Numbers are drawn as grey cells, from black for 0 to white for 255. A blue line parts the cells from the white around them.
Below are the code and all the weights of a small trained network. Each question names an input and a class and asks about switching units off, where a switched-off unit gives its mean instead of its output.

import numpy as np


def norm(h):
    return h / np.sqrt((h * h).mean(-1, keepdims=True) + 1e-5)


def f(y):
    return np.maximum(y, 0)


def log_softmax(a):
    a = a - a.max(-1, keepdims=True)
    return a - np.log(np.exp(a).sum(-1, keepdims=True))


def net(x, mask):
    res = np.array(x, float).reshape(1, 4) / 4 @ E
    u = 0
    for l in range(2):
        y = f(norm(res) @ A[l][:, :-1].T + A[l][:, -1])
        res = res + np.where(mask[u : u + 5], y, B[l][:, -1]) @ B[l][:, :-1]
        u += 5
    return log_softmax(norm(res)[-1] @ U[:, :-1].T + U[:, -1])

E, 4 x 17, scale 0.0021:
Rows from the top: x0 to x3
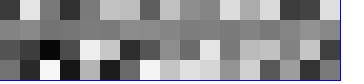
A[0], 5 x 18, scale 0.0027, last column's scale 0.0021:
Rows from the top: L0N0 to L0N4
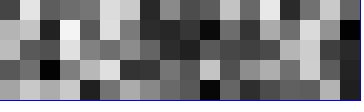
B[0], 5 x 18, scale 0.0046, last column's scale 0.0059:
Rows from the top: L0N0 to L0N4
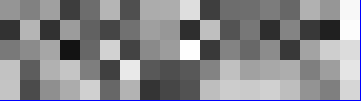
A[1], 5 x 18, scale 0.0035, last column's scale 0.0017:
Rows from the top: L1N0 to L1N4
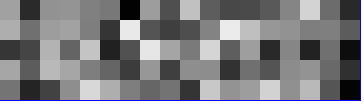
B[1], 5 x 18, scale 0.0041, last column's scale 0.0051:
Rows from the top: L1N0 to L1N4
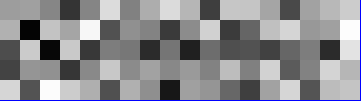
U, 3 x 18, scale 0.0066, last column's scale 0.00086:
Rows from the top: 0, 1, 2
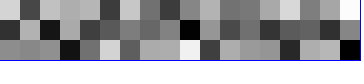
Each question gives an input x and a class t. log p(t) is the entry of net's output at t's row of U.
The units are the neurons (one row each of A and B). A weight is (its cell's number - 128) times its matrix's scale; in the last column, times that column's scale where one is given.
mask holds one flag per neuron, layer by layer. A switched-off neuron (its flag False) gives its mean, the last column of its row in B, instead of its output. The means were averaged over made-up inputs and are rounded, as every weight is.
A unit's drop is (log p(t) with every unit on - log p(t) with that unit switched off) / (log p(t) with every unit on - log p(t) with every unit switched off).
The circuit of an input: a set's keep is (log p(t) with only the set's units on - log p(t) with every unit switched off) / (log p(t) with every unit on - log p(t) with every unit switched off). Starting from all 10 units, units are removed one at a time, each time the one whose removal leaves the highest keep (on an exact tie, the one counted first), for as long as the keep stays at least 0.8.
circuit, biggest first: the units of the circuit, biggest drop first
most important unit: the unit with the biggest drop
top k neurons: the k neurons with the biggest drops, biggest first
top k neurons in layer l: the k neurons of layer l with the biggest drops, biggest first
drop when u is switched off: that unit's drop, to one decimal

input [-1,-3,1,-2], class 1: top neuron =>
[L0N1]
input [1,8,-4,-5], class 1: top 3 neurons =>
[L0N1 L0N3 L0N0]
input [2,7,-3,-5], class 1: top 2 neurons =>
[L0N1 L0N3]
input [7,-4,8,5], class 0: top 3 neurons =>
[L0N2 L0N1 L1N4]
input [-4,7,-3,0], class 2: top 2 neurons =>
[L0N2 L0N3]
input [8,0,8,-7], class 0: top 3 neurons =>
[L0N3 L0N2 L1N4]
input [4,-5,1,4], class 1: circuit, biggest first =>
[L0N2 L1N2]
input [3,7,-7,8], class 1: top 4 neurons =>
[L0N3 L1N2 L0N4 L1N4]
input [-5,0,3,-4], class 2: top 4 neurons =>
[L0N2 L0N4 L1N2 L1N0]
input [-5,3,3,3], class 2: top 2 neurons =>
[L0N1 L0N4]
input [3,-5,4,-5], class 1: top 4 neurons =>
[L0N1 L0N4 L0N0 L1N4]
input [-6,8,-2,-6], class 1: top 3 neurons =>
[L0N1 L0N0 L0N4]
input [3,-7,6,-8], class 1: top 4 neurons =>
[L0N1 L0N4 L0N0 L1N1]
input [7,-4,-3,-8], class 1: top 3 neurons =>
[L0N1 L0N2 L1N0]
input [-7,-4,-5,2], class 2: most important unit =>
L0N3
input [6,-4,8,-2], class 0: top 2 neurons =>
[L0N3 L0N2]
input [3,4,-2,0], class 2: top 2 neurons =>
[L0N0 L0N3]
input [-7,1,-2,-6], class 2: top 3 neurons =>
[L0N2 L1N0 L1N2]
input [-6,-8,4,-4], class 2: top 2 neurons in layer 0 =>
[L0N2 L0N4]
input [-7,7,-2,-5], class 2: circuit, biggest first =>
[L0N2]
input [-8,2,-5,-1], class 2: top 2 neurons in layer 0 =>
[L0N2 L0N3]
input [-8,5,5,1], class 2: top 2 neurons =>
[L0N2 L0N4]
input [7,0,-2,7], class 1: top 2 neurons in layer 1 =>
[L1N2 L1N0]
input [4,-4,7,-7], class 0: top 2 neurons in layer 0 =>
[L0N3 L0N2]
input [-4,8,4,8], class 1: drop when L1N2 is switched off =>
1.1
